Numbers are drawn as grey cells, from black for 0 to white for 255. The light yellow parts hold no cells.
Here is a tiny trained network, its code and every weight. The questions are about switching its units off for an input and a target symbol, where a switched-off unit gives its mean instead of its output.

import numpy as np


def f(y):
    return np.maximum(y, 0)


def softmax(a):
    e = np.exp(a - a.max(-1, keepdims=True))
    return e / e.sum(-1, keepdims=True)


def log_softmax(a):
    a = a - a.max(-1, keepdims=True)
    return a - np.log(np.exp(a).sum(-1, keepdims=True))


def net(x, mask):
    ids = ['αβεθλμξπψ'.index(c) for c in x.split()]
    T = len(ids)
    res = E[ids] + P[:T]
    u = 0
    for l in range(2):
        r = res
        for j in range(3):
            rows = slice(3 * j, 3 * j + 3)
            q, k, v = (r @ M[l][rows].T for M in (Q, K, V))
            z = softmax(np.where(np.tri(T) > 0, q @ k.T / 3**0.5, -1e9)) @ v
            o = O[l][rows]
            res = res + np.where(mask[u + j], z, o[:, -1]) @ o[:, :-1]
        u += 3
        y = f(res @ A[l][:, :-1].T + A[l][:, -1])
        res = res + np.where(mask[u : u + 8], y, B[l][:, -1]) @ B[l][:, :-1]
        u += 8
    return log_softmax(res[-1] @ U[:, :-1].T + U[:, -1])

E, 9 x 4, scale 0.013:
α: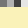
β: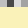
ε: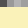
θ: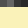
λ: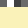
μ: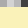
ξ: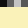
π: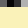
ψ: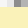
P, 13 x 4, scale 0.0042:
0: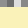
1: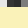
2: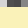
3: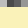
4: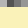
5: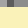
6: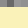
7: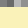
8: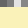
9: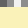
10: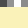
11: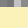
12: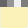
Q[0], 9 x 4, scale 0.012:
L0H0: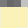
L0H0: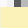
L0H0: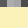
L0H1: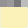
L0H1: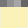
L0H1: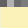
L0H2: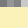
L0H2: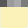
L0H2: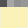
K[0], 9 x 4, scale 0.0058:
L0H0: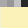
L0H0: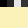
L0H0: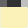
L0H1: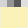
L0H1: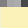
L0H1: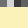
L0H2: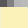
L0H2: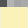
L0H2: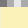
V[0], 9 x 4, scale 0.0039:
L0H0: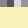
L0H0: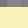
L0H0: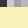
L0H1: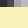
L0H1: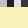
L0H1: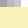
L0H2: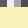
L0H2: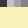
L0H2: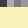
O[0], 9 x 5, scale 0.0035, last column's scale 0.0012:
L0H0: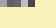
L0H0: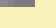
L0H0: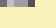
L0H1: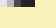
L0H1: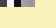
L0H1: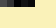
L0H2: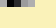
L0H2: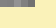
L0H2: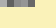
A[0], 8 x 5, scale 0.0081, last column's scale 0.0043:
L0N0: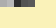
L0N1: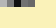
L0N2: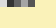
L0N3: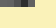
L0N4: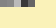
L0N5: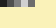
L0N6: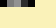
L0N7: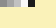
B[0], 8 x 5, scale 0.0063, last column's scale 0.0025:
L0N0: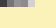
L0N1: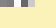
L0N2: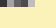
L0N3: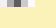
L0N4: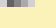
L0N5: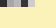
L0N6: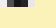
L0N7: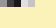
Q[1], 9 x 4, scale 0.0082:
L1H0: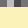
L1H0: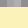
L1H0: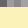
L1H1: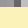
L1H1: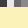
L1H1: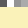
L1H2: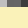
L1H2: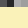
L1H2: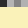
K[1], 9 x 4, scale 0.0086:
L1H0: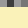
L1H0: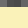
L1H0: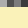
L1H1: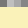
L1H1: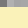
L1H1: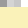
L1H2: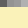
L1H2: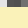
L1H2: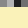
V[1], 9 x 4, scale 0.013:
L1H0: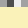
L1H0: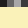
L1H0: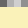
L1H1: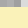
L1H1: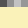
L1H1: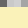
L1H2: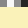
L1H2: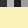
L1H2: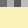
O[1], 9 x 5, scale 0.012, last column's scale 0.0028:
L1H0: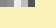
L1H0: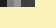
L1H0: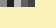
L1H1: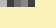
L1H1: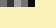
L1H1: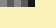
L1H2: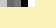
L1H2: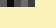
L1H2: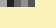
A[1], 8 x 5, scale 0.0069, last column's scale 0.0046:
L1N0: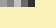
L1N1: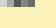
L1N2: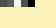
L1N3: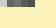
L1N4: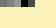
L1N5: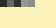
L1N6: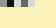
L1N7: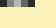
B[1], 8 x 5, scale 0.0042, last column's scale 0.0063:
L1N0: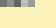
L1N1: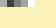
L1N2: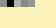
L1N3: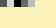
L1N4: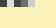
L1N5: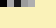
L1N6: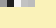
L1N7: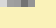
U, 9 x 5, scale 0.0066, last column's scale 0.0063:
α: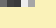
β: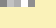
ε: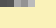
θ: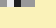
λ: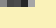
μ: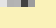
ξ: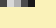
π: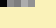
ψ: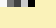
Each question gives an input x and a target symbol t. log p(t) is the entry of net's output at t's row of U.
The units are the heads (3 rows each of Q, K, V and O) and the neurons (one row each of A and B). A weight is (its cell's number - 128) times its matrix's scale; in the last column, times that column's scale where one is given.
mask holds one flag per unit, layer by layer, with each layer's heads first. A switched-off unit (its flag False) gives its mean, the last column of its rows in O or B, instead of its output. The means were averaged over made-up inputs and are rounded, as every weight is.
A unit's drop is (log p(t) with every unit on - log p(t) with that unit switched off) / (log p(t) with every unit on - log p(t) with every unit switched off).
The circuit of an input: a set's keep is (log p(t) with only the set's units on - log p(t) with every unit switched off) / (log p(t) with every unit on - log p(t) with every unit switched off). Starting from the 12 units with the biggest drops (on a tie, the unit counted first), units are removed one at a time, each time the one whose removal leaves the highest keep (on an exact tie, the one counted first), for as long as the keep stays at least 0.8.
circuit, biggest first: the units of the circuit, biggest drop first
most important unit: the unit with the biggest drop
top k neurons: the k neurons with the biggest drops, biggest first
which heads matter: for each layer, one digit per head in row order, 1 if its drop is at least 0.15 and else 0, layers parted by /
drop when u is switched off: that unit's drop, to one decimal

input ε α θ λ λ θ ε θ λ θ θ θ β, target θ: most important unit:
L1H1
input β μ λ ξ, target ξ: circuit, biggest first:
(L0N6, L1H1, L1H2, L0N5)
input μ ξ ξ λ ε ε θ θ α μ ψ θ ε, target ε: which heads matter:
000 / 010
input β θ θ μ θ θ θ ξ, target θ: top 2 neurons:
(L0N6, L0N3)
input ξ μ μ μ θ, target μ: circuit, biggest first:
(L1H2, L1H0)
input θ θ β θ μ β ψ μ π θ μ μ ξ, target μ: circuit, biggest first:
(L1H0, L0N6)
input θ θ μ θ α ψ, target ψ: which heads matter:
000 / 110
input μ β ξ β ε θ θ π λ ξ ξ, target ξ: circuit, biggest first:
(L0N6, L1H1, L0N5, L1H0)
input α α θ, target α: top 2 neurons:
(L0N3, L0N6)
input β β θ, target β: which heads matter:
000 / 101
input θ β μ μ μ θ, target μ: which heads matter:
010 / 101
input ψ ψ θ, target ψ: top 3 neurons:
(L0N3, L1N1, L0N5)
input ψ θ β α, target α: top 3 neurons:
(L0N6, L0N2, L0N4)
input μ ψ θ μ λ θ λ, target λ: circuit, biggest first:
(L1H2)
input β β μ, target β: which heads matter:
100 / 101
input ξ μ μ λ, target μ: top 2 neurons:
(L0N1, L0N2)
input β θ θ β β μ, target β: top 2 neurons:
(L0N5, L0N3)
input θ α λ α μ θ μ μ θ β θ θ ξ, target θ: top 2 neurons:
(L0N6, L0N4)
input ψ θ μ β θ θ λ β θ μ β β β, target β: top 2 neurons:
(L0N5, L0N7)
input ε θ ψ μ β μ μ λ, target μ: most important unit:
L1H0
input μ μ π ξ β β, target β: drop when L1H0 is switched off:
0.2
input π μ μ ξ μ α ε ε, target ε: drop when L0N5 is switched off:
0.1
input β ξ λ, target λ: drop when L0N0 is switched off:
0.1
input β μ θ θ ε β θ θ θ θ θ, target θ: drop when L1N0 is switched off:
0.0
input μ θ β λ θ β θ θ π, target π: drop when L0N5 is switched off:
0.1
